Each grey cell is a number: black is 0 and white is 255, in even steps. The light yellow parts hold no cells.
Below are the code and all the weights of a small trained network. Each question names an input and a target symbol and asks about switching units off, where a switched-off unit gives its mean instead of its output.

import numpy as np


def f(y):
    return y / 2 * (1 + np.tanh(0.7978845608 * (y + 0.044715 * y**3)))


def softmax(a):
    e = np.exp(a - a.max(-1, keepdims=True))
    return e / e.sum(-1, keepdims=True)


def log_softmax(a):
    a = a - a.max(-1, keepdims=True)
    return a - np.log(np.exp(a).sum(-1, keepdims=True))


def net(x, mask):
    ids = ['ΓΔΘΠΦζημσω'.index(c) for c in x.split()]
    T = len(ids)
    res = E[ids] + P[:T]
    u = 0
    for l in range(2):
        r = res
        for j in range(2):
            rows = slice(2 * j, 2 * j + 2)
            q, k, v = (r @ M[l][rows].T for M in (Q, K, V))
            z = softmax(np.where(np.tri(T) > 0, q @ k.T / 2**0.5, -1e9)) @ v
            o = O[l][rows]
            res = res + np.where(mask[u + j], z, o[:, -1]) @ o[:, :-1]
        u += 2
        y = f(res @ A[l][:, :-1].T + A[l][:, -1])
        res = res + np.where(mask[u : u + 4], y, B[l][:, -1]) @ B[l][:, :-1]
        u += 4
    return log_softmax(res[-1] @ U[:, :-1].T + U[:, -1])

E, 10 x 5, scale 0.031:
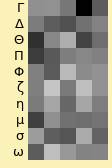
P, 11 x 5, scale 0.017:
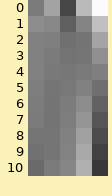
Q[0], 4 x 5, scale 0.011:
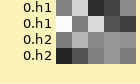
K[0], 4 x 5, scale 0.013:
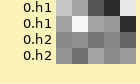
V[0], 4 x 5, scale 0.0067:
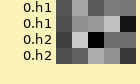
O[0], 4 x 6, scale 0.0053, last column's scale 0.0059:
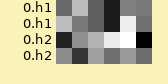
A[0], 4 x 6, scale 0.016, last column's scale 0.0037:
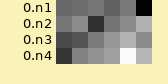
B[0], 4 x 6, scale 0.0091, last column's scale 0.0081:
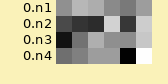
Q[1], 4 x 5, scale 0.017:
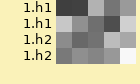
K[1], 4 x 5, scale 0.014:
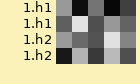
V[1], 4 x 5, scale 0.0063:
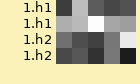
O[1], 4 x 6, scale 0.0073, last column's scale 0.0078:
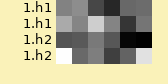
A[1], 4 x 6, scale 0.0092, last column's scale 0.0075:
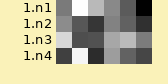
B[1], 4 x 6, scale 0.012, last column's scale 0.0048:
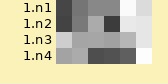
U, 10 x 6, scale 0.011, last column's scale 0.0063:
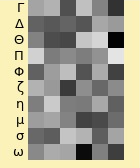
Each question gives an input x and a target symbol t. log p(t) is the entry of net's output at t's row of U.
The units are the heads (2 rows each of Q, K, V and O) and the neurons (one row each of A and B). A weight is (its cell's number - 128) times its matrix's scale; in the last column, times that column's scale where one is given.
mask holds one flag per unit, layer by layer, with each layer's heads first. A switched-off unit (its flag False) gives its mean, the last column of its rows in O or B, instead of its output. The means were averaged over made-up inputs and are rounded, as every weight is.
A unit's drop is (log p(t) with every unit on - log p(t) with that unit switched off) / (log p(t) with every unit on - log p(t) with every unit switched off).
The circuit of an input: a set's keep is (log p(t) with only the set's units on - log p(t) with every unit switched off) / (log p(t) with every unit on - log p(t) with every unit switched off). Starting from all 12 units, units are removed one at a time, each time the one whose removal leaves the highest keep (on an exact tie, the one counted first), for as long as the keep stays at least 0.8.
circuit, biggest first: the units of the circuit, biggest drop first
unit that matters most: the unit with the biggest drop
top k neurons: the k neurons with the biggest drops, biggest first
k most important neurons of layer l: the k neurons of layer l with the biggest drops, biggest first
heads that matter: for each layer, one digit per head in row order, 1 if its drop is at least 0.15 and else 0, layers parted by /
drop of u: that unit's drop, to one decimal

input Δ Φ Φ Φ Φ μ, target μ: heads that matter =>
01 / 00
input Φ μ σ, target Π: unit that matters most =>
0.n4
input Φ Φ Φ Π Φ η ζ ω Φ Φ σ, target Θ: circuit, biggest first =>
(1.n2; 0.n4)
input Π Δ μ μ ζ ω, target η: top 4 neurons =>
(0.n2; 1.n1; 1.n4; 0.n4)
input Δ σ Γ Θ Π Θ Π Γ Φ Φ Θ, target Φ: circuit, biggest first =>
(0.n2; 1.n1)
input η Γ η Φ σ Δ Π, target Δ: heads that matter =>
11 / 10
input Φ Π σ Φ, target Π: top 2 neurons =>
(0.n4; 0.n2)
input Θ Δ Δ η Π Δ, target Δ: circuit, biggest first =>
(1.n2; 1.h1)
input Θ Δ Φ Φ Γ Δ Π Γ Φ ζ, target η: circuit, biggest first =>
(1.n1; 0.n2)
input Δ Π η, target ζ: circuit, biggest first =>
(1.n4; 0.n2)
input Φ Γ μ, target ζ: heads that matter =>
11 / 00
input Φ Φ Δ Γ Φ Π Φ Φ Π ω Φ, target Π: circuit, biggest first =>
(0.h1; 0.n3)
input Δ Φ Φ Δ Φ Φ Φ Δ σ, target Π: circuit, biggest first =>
(1.n3; 0.h1)
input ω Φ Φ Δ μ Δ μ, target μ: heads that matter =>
01 / 01
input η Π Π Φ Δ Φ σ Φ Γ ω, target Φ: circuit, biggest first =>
(1.n1)
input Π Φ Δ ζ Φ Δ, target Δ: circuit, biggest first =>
(1.n2; 0.n2)
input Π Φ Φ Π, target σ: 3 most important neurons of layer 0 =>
(0.n2; 0.n1; 0.n3)
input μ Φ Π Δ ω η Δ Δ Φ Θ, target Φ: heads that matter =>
00 / 10
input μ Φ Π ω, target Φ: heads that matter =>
01 / 10
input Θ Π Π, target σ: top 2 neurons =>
(0.n3; 0.n4)
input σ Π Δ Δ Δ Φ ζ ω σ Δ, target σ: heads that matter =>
11 / 11
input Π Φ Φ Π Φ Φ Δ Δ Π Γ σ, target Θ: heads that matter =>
10 / 01
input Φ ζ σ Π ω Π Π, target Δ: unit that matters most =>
1.h1
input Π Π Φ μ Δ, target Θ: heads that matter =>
01 / 00
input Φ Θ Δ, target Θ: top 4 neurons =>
(0.n4; 0.n2; 1.n3; 1.n2)
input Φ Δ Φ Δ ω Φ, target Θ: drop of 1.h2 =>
0.2
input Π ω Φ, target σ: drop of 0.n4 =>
0.0
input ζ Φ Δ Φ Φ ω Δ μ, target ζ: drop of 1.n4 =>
0.7
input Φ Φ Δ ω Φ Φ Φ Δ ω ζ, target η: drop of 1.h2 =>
0.2
